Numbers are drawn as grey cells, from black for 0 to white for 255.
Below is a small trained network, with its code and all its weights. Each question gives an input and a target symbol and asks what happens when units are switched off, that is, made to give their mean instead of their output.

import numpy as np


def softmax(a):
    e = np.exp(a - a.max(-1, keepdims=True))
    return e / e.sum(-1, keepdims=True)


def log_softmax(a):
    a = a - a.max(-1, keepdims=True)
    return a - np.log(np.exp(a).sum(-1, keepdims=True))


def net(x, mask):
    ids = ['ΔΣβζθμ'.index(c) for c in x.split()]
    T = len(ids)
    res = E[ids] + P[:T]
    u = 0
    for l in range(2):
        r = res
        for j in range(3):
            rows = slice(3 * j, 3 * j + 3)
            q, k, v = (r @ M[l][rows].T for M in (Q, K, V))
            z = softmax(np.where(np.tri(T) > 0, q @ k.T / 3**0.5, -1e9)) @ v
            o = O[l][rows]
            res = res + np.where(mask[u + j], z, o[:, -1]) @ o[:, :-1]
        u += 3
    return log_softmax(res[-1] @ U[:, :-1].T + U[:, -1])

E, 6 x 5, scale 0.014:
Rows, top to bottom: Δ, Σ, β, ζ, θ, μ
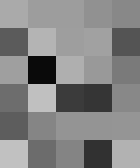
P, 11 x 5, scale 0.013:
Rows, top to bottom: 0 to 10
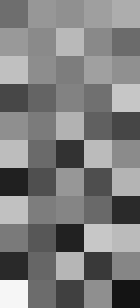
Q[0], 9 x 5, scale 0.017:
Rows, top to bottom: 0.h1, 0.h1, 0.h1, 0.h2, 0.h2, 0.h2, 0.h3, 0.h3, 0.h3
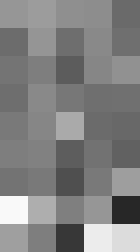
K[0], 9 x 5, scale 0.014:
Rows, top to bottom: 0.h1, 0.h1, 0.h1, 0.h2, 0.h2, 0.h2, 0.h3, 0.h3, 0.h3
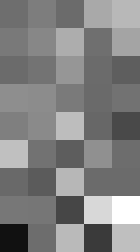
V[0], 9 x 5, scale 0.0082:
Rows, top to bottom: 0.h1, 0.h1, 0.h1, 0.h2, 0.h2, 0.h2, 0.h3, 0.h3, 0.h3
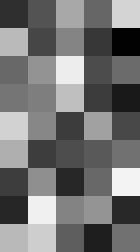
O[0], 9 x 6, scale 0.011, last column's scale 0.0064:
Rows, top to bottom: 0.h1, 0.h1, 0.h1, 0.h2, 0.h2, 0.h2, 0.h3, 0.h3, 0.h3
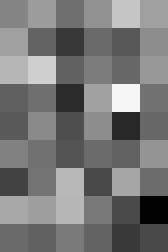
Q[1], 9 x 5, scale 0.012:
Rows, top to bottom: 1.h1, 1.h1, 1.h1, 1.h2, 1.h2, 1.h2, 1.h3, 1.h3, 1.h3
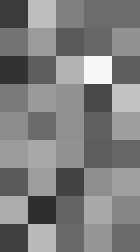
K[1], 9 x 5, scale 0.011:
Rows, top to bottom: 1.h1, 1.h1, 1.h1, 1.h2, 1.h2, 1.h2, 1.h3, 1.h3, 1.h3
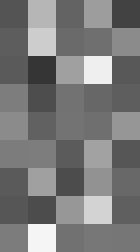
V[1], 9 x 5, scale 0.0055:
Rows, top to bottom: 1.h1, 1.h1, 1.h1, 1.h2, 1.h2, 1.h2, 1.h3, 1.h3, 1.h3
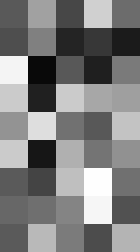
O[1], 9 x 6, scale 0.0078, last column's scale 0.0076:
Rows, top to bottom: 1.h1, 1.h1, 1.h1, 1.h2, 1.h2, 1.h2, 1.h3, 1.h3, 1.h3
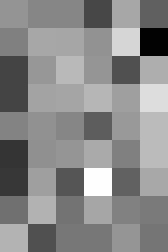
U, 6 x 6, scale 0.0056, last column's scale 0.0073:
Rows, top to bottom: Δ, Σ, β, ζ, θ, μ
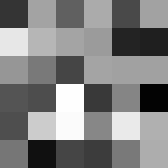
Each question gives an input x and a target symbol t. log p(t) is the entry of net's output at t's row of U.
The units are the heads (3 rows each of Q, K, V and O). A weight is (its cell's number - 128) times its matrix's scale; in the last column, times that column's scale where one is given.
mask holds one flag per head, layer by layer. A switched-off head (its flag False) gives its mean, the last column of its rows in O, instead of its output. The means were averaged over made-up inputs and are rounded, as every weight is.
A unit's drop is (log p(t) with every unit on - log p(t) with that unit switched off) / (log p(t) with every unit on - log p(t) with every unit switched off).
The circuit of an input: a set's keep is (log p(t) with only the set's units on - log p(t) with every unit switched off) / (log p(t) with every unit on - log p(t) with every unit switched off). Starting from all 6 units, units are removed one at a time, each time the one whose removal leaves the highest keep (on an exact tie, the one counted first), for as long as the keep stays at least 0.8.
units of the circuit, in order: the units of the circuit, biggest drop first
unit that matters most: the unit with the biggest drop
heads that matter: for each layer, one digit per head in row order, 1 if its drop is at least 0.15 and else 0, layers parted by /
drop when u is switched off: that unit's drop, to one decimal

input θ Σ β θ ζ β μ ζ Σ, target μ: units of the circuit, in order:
1.h3, 0.h3
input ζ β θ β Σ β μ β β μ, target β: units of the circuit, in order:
0.h3
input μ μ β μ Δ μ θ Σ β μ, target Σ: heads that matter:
001 / 000
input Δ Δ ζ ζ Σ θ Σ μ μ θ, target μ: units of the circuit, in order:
1.h2, 1.h3
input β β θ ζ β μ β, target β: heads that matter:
001 / 000
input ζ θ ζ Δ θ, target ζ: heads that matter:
001 / 001
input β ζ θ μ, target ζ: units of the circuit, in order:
0.h3, 0.h2
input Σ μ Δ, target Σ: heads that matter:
001 / 100
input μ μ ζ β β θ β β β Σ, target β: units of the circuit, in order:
0.h3, 0.h2
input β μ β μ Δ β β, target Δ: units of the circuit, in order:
1.h3, 0.h3
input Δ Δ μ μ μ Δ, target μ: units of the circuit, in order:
0.h3, 1.h3
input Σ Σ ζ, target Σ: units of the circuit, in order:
0.h3, 1.h2
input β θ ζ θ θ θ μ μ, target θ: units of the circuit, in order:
0.h3, 1.h1
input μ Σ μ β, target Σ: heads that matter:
001 / 000
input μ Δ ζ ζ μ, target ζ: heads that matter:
001 / 101
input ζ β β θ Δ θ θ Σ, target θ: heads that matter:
101 / 000
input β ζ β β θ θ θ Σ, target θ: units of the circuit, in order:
0.h3, 0.h1
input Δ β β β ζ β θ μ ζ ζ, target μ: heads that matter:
001 / 001
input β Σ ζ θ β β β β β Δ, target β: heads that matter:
011 / 000
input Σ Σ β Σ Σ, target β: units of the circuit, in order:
1.h1, 0.h3, 0.h2
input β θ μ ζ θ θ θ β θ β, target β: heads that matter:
011 / 000
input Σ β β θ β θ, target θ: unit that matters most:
0.h3
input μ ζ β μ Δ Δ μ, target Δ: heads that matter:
001 / 101
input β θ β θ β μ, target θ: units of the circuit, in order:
0.h3
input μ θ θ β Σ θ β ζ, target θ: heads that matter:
001 / 100
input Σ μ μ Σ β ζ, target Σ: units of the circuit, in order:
0.h3, 0.h2, 1.h2
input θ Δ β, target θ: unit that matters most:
0.h3
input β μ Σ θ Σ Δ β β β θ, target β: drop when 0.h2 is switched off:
0.2
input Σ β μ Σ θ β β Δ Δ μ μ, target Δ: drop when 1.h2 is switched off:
0.0
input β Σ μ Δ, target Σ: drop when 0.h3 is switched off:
1.0
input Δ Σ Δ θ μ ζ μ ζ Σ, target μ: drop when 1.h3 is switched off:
0.3
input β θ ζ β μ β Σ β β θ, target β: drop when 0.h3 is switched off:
0.9
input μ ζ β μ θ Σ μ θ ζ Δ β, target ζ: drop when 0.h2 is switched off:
-0.1
